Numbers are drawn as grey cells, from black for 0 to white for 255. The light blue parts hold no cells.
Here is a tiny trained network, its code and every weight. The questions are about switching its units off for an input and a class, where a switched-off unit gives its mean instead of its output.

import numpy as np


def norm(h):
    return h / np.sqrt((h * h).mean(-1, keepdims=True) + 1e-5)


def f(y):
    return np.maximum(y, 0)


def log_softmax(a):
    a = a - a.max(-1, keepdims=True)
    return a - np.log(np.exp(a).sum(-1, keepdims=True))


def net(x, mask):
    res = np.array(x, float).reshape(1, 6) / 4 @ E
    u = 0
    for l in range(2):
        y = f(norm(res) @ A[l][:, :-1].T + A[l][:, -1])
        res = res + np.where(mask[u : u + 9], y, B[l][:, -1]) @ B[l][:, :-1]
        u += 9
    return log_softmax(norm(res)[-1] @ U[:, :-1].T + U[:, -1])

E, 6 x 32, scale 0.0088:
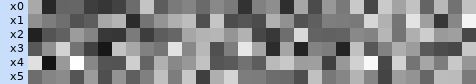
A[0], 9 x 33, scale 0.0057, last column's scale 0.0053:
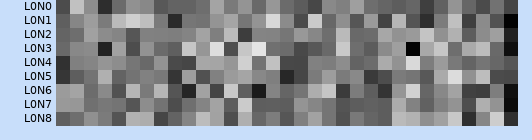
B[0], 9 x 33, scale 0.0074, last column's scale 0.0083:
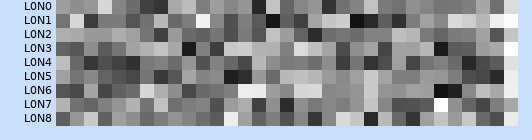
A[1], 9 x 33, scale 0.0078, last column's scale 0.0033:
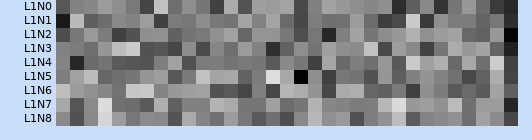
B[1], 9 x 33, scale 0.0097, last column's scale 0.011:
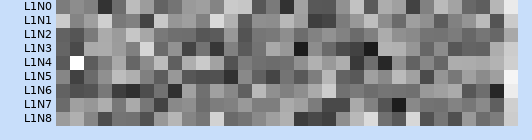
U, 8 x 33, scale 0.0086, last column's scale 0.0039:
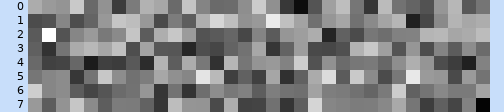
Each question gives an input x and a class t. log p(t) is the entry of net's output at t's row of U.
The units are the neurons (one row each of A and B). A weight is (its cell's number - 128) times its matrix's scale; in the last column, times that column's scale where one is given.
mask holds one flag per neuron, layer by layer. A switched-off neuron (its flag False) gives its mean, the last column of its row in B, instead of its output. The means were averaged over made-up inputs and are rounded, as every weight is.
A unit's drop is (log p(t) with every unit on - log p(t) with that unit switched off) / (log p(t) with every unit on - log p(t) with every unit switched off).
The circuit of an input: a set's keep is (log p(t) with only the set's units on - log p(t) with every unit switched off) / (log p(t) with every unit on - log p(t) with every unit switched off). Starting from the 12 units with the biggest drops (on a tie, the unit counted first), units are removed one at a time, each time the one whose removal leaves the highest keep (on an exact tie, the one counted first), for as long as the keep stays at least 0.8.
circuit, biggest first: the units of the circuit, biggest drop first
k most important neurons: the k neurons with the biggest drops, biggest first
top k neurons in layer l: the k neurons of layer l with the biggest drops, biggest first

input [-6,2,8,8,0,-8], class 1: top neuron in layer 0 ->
[L0N6]
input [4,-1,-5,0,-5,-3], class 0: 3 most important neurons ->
[L1N1, L0N5, L0N0]
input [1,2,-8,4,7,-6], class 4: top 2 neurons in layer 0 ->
[L0N0, L0N3]
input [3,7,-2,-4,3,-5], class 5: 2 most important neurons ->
[L0N8, L0N3]
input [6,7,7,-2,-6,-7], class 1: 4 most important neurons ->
[L0N6, L0N1, L1N6, L1N0]
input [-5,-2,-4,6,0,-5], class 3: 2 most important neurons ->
[L1N5, L0N3]
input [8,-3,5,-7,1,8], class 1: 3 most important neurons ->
[L0N3, L0N1, L0N5]
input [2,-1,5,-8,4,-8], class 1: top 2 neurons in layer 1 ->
[L1N5, L1N2]
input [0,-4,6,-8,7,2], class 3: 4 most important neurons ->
[L1N3, L1N1, L0N0, L1N6]
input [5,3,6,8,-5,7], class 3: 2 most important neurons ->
[L1N5, L0N6]
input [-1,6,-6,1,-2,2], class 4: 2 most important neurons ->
[L1N6, L1N0]
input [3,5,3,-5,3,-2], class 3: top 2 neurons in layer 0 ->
[L0N1, L0N3]
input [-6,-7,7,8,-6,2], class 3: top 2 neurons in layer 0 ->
[L0N8, L0N4]
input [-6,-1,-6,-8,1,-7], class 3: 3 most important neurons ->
[L1N3, L0N3, L1N4]
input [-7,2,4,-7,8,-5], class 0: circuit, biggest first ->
[L1N8]
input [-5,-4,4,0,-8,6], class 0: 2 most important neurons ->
[L1N1, L0N0]
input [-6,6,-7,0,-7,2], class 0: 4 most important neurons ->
[L1N1, L0N0, L0N5, L0N4]
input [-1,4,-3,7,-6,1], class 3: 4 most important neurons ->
[L1N5, L1N2, L1N8, L1N7]
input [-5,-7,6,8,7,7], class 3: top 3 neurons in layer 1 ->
[L1N5, L1N1, L1N6]
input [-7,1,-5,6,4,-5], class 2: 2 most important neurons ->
[L0N1, L0N3]
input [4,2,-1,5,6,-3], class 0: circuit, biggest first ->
[L1N7]
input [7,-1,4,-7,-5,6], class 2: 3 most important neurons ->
[L1N4, L0N6, L1N5]
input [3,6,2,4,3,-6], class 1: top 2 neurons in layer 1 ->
[L1N0, L1N4]
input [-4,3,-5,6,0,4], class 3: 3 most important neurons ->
[L1N5, L0N6, L0N5]
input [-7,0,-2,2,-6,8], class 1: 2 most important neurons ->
[L0N3, L1N4]
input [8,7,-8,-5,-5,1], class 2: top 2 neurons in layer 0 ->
[L0N5, L0N4]
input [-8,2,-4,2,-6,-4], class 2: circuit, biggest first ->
[L0N1]
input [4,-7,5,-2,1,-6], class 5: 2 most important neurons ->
[L1N0, L0N3]
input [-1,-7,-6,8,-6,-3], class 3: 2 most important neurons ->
[L1N5, L0N8]
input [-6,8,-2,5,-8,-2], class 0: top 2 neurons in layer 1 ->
[L1N1, L1N0]
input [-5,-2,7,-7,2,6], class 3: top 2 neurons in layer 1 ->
[L1N3, L1N6]
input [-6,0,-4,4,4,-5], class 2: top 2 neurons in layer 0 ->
[L0N1, L0N3]
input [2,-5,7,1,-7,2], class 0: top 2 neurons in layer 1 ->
[L1N1, L1N6]
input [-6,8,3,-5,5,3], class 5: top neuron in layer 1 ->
[L1N4]
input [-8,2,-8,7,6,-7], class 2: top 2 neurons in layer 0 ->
[L0N1, L0N3]
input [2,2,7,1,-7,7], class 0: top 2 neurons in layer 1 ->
[L1N1, L1N6]
